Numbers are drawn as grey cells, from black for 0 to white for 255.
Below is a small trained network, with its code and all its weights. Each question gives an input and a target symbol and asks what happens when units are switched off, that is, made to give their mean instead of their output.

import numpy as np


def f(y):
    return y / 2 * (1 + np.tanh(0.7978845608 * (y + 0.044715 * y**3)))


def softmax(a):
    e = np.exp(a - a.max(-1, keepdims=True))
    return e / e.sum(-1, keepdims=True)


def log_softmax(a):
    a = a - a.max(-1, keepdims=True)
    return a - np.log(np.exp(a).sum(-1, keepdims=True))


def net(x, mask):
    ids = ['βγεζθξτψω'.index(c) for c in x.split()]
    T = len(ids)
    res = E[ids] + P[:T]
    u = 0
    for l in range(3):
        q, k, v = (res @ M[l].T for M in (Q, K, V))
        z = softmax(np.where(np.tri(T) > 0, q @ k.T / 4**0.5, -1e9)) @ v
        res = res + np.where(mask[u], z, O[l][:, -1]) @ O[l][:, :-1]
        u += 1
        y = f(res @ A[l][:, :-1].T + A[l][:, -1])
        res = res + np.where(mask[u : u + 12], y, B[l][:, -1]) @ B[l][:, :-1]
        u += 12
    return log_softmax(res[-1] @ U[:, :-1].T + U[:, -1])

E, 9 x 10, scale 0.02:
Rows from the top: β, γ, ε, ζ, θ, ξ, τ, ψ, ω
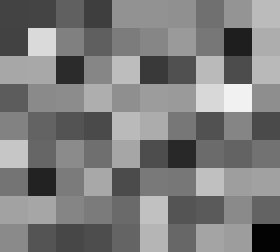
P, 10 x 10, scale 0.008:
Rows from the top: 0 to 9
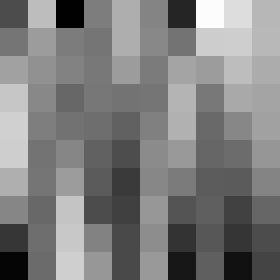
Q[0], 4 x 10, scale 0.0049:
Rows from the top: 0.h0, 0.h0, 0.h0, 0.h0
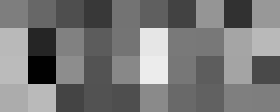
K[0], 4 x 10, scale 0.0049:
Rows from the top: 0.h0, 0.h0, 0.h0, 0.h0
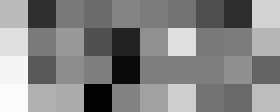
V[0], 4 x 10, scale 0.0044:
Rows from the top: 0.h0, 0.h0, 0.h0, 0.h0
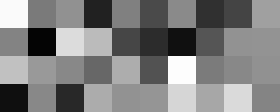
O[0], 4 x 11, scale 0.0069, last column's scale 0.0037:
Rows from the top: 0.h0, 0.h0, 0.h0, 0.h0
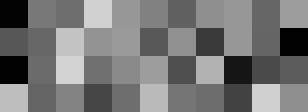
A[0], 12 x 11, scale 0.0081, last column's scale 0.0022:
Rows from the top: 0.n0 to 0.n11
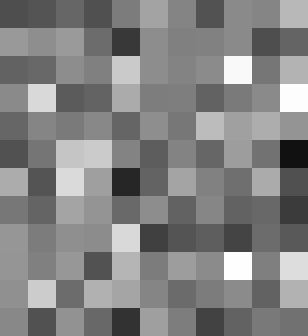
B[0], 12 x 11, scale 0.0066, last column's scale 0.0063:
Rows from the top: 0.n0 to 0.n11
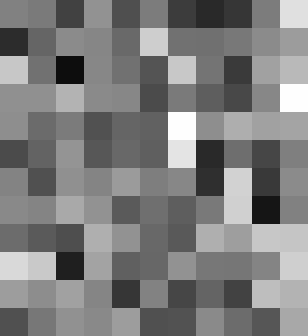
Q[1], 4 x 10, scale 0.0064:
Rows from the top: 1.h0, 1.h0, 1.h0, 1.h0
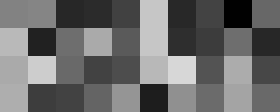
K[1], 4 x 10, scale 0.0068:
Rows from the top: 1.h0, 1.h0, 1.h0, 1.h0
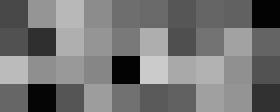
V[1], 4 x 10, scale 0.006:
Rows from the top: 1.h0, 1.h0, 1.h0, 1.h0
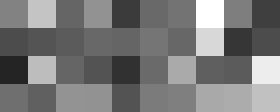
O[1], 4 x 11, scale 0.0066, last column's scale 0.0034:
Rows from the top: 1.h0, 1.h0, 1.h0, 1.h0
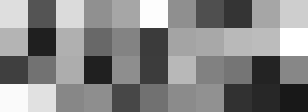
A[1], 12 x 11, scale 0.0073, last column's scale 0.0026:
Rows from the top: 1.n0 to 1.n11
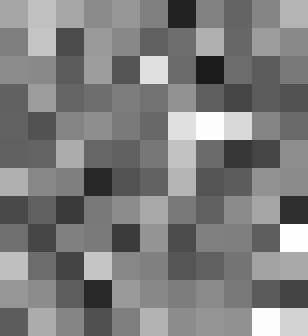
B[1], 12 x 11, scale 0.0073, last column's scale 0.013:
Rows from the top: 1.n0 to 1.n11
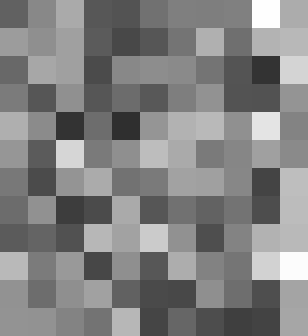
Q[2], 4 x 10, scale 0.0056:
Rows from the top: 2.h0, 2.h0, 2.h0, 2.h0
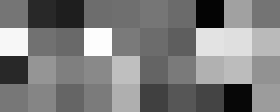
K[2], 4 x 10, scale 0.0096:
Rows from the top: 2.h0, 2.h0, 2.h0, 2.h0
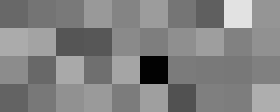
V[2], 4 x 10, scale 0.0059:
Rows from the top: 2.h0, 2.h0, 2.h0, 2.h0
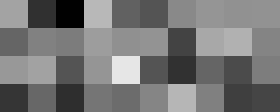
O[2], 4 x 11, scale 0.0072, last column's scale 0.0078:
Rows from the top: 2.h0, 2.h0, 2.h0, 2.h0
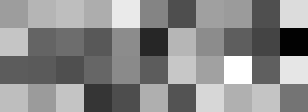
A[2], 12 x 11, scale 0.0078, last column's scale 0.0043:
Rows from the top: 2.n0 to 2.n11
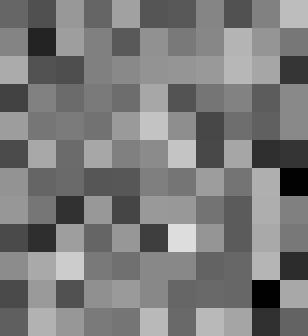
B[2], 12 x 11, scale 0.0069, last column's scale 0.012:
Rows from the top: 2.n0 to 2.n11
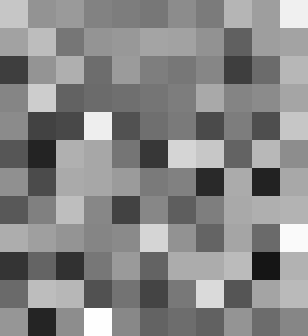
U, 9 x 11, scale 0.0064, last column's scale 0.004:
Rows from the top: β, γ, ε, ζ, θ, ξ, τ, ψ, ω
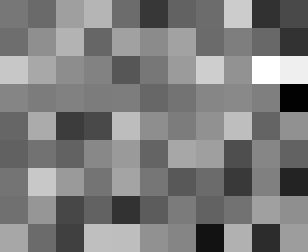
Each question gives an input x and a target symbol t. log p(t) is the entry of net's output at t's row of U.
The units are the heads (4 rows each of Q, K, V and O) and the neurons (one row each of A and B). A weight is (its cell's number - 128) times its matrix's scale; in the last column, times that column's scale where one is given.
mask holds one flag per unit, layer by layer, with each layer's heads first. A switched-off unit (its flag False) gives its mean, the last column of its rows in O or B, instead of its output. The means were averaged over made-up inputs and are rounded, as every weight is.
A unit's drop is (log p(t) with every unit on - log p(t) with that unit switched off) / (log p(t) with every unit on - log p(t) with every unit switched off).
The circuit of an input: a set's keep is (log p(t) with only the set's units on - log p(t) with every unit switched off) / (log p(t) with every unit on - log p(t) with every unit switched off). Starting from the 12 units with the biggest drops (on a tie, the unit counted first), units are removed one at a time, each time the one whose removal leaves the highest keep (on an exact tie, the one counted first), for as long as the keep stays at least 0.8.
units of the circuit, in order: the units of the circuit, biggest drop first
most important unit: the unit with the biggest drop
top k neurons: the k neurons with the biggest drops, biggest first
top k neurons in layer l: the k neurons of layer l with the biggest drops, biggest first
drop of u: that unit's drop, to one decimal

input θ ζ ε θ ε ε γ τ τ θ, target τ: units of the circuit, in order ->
(2.h0 2.n10 1.n2)
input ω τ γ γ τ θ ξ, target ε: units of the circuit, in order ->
(1.h0 1.n9)
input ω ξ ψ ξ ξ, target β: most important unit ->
0.h0
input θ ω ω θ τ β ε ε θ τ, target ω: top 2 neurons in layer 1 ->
(1.n8 1.n4)
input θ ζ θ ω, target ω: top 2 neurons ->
(2.n4 2.n10)
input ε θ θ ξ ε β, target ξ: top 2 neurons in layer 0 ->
(0.n2 0.n8)
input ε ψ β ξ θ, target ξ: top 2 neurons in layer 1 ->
(1.n2 1.n11)
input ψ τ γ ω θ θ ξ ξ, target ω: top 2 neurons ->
(0.n5 1.n6)
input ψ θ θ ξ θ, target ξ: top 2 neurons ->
(2.n10 2.n5)
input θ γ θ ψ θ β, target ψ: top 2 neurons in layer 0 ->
(0.n2 0.n0)
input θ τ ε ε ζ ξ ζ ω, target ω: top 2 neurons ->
(2.n4 1.n8)
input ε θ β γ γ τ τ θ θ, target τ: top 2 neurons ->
(0.n6 2.n10)
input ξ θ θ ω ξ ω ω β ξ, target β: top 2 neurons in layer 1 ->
(1.n2 1.n1)
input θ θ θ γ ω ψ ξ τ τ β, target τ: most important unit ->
2.h0
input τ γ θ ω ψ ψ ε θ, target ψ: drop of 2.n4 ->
0.0
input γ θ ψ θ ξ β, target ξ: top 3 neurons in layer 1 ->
(1.n2 1.n11 1.n7)
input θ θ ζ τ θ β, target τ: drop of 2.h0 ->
0.7
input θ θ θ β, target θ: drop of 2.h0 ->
0.3
